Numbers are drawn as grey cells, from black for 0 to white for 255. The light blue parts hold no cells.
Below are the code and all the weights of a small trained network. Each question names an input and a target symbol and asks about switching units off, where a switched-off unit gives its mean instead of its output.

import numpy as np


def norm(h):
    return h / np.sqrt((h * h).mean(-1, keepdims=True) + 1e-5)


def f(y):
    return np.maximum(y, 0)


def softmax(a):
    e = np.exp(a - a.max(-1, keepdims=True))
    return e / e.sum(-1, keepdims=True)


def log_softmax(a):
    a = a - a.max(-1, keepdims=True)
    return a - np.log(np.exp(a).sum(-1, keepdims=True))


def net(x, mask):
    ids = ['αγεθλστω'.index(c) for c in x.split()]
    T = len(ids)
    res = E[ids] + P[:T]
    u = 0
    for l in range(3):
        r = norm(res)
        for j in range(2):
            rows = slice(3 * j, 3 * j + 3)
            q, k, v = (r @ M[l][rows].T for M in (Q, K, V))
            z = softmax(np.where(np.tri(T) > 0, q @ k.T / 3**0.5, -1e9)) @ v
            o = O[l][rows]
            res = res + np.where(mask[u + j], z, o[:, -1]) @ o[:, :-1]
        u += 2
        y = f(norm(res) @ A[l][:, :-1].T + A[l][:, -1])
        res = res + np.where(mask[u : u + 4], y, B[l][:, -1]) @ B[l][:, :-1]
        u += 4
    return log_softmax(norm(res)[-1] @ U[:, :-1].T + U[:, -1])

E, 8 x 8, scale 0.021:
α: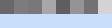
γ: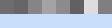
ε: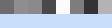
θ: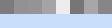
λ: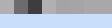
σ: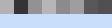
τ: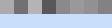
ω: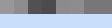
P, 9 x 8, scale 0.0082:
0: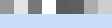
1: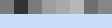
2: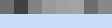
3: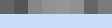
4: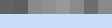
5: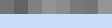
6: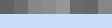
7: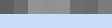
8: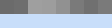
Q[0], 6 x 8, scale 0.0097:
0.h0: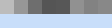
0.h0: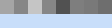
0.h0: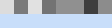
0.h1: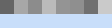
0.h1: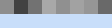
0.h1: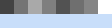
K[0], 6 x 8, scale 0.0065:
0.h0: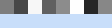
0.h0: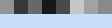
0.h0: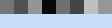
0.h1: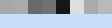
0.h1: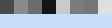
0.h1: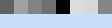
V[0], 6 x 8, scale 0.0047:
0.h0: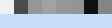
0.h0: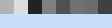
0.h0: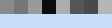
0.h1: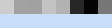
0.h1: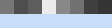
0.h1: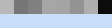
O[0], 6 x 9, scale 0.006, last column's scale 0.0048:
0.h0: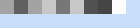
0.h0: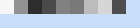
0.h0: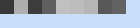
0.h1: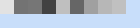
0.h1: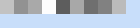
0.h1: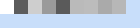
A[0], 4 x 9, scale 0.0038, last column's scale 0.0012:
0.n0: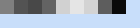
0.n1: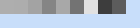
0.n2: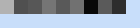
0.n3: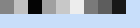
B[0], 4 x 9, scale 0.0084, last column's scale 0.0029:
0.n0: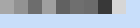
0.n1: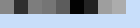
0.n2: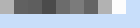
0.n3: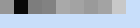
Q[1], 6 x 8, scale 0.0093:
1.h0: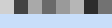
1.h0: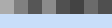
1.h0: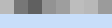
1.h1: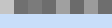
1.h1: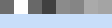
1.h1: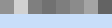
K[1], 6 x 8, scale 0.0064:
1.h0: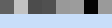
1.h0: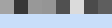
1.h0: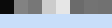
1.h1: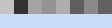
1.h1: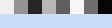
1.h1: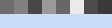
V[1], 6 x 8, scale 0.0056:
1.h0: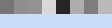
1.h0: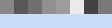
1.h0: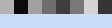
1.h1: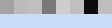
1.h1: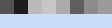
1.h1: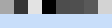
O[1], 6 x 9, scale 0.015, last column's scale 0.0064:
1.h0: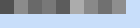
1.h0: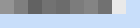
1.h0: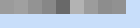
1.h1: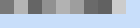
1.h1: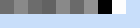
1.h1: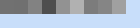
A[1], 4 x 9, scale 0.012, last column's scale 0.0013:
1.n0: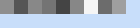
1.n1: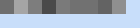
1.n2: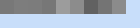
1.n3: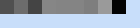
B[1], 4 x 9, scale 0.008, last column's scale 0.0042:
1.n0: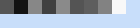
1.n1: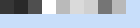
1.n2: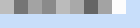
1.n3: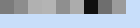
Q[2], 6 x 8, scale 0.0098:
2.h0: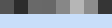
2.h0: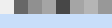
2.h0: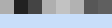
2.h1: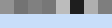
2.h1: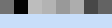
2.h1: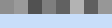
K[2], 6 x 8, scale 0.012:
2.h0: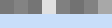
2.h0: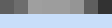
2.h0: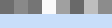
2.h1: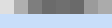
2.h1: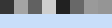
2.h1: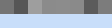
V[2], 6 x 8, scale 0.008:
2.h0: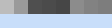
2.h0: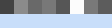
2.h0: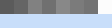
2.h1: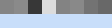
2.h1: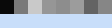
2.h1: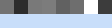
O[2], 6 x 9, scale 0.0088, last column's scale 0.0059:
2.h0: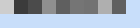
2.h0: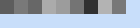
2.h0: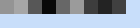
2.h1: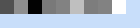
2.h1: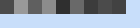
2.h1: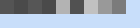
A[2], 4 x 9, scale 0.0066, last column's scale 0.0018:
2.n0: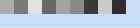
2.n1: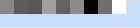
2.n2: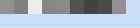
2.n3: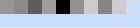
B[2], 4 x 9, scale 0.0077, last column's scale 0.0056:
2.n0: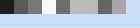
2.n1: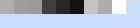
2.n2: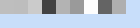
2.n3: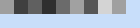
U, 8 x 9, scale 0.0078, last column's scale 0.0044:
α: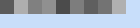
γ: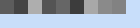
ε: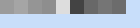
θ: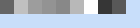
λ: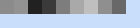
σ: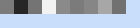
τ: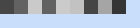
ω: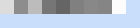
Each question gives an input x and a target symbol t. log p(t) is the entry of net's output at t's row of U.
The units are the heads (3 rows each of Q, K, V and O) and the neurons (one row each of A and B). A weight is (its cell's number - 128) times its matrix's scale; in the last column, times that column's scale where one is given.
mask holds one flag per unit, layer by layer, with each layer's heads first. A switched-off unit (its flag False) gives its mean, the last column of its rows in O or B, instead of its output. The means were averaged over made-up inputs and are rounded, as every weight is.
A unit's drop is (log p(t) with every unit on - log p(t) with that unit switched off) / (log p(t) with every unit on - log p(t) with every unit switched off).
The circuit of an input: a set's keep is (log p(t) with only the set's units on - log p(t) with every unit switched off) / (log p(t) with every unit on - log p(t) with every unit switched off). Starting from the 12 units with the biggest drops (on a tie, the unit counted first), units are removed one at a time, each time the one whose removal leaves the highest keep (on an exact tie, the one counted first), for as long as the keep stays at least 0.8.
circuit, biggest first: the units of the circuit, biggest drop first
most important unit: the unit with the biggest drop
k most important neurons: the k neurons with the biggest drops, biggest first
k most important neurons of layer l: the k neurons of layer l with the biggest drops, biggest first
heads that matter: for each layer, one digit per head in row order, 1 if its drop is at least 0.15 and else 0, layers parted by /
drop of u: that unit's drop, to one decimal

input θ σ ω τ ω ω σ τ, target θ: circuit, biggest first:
[2.h0, 0.h0]
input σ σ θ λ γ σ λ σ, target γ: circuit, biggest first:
[1.h1, 2.h1]
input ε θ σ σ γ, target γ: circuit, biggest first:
[1.n0]
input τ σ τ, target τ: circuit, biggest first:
[1.h1, 2.h0]
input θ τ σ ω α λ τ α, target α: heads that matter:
00 / 00 / 01
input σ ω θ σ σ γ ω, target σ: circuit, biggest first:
[2.h0, 1.n1]
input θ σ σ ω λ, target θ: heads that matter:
10 / 10 / 10
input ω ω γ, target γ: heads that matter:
00 / 01 / 00
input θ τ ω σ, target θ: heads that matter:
00 / 00 / 10
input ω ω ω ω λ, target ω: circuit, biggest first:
[1.h1, 0.h0, 2.h1]
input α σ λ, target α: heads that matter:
00 / 10 / 01
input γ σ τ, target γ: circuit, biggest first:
[1.h1, 1.n0]
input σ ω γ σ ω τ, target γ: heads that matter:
01 / 01 / 01
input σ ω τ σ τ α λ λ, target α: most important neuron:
[1.n3]
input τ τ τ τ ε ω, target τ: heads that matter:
01 / 01 / 00
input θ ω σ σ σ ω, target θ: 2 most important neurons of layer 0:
[0.n1, 0.n0]
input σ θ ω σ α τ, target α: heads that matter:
01 / 00 / 01
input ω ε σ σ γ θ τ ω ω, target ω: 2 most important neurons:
[1.n0, 0.n3]
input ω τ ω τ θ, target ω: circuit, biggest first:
[1.h1, 2.h1, 0.h0]
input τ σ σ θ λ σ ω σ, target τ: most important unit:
0.h1
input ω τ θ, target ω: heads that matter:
10 / 01 / 11
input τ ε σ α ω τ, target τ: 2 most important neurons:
[0.n1, 1.n1]
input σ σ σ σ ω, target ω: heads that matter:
11 / 00 / 00
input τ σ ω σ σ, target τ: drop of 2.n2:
0.0
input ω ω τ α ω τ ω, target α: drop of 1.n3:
0.2
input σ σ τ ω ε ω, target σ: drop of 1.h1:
-0.1
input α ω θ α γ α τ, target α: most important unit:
2.h1
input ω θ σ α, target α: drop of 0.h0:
-0.1
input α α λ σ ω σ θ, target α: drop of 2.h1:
0.5
